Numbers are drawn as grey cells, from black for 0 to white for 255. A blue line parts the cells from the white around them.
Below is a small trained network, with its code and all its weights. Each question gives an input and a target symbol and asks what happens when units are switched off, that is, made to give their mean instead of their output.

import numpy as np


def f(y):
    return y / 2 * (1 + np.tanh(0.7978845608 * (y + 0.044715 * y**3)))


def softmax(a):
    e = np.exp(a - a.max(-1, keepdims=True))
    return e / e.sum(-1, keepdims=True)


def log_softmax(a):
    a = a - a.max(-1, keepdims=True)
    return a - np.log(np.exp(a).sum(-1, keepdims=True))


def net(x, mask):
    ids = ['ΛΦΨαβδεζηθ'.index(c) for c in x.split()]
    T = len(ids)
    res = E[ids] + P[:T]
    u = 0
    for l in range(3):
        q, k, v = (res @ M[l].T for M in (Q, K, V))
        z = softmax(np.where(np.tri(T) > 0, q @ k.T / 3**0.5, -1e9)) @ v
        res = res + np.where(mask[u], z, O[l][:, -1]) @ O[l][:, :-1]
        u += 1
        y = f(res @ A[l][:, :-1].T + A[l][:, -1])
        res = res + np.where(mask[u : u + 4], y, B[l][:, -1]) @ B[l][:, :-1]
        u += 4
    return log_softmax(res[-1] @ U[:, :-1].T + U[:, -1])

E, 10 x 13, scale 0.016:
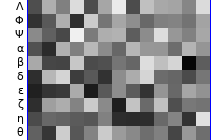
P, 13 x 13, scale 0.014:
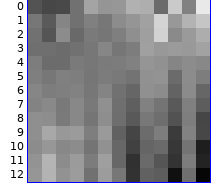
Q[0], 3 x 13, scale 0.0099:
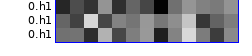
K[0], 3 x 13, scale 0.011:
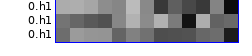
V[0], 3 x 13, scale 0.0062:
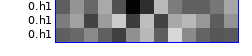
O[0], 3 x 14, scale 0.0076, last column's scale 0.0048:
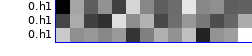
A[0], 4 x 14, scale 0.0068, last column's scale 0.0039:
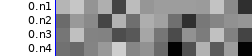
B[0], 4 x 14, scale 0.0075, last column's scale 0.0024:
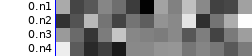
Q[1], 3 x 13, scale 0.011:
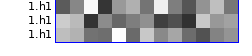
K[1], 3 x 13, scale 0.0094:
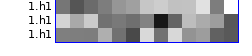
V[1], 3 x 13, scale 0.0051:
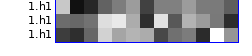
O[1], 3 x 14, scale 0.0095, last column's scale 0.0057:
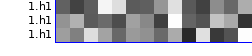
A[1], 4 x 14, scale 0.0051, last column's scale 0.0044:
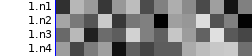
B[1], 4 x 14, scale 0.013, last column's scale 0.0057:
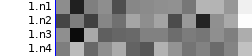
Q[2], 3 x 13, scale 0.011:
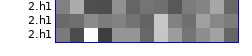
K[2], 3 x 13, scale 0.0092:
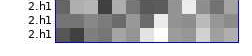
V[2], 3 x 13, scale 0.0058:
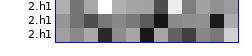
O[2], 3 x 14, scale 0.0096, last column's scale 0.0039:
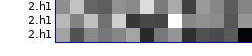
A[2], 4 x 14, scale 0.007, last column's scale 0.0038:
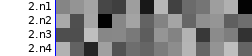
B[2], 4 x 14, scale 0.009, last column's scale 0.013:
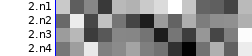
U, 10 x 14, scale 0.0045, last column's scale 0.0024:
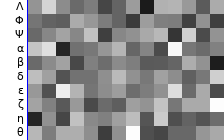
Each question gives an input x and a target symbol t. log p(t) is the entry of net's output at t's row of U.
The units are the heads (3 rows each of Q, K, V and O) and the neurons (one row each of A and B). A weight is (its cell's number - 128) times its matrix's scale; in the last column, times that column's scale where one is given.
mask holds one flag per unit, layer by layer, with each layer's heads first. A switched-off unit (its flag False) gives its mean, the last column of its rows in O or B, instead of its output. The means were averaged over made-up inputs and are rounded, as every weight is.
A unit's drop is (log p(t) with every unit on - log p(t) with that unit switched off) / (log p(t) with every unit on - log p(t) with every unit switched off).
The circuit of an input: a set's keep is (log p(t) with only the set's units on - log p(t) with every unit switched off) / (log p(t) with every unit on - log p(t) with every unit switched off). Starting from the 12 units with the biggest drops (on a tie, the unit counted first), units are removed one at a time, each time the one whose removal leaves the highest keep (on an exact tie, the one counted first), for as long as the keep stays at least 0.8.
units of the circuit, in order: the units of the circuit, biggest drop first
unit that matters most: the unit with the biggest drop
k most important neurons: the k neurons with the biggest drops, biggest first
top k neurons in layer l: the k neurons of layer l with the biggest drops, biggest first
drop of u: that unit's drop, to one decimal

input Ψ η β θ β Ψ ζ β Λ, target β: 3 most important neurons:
1.n2, 2.n4, 1.n3
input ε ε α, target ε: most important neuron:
1.n2
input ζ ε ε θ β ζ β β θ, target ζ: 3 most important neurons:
2.n2, 1.n3, 1.n1
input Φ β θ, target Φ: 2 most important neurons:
2.n3, 0.n4
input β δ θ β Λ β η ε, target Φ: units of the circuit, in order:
2.h1, 2.n3, 1.n1
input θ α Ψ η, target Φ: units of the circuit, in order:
2.h1, 1.n1
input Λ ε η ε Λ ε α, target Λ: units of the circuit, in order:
1.h1, 0.h1, 2.n2, 1.n2
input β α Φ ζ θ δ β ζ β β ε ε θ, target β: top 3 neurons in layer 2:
2.n4, 2.n3, 2.n1
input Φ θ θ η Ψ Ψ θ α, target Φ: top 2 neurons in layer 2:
2.n3, 2.n4
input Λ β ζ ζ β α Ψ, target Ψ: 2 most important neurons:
2.n3, 1.n1
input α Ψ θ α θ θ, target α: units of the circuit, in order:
2.h1, 1.h1
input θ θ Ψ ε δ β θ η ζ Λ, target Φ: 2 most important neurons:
1.n3, 2.n3
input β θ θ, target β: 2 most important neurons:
1.n1, 2.n4
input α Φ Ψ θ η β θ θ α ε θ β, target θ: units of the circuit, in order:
0.h1
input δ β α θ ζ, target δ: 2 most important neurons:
2.n1, 2.n3
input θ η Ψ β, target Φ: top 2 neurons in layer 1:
1.n1, 1.n4
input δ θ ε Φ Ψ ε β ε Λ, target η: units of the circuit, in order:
1.n2, 0.h1, 2.h1
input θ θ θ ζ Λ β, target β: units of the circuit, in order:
1.h1, 2.n4, 1.n2
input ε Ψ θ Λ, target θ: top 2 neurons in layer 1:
1.n2, 1.n4
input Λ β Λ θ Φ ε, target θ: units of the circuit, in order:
0.h1, 1.n4
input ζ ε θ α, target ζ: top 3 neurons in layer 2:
2.n2, 2.n4, 2.n3
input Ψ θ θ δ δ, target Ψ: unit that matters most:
2.h1
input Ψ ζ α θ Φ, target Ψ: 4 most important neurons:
0.n2, 2.n3, 0.n4, 1.n2
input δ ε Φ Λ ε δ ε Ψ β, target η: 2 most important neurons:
1.n2, 2.n3
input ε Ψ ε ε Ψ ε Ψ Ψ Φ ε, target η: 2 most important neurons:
1.n2, 2.n3
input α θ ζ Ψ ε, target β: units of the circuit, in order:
1.h1, 0.h1, 2.n4
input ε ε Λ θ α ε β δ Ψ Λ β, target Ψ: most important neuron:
0.n2
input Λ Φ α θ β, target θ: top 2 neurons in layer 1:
1.n2, 1.n4
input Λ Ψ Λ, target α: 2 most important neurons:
0.n2, 1.n3
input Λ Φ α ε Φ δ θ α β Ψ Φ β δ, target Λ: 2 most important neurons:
2.n2, 1.n2
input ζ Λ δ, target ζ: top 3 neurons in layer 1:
1.n3, 1.n1, 1.n2
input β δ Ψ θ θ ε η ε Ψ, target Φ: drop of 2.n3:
0.2
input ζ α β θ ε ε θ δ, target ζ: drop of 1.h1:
0.6
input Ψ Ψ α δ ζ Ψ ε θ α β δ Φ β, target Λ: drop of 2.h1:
0.2
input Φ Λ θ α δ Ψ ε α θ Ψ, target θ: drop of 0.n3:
0.0
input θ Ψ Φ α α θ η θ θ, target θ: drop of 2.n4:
-0.1
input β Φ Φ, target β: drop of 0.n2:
0.2
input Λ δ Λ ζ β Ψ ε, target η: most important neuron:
0.n3
